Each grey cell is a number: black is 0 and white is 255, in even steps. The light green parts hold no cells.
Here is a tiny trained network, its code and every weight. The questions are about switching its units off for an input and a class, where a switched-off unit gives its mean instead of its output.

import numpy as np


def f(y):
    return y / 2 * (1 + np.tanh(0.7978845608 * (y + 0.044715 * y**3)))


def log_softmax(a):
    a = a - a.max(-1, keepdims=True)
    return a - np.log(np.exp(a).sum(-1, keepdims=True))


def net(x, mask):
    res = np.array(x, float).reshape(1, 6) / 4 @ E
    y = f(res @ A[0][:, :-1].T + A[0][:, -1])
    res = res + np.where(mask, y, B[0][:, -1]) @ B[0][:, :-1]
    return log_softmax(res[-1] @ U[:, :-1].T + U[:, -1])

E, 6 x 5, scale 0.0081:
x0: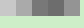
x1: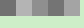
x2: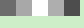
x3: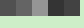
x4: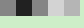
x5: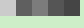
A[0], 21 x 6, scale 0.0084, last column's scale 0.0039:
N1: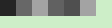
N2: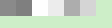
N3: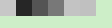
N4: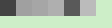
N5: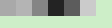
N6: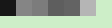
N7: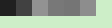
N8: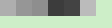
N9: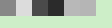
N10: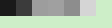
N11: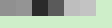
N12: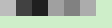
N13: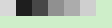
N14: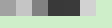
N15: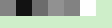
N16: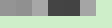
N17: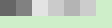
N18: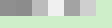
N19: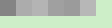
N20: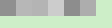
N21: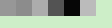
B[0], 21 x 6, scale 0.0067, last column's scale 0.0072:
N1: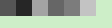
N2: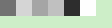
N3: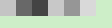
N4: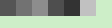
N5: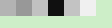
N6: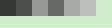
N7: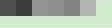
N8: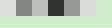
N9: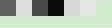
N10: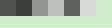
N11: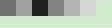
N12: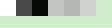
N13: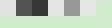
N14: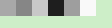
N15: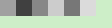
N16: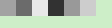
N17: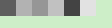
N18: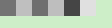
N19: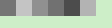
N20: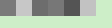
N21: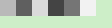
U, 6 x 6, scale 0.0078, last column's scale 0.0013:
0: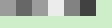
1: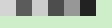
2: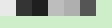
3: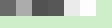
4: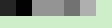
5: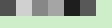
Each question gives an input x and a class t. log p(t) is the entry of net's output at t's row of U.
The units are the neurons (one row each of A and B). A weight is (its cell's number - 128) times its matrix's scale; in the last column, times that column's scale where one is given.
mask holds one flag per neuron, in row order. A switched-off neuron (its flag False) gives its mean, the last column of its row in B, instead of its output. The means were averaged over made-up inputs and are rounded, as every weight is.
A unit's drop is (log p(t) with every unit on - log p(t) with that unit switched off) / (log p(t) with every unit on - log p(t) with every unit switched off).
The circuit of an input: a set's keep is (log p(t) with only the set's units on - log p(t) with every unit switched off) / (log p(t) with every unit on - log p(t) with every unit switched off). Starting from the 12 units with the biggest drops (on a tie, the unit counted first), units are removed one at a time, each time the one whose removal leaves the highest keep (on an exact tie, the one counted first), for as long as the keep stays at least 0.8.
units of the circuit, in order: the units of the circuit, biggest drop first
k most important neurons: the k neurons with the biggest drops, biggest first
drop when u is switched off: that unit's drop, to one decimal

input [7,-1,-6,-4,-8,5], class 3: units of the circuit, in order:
[N9]
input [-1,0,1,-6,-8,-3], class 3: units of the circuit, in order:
[N9; N2]
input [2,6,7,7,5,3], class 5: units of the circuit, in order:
[N2; N17]
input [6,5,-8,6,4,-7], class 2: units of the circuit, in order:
[N3; N13]
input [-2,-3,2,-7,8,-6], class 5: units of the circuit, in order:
[N2; N18]
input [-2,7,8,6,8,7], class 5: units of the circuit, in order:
[N2; N17]
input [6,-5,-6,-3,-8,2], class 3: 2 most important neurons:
[N9; N11]
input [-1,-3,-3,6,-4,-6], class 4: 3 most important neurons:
[N1; N6; N7]
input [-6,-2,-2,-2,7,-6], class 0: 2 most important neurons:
[N2; N17]
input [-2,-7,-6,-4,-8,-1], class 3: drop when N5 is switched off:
0.1
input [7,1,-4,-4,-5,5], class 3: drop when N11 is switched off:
0.3
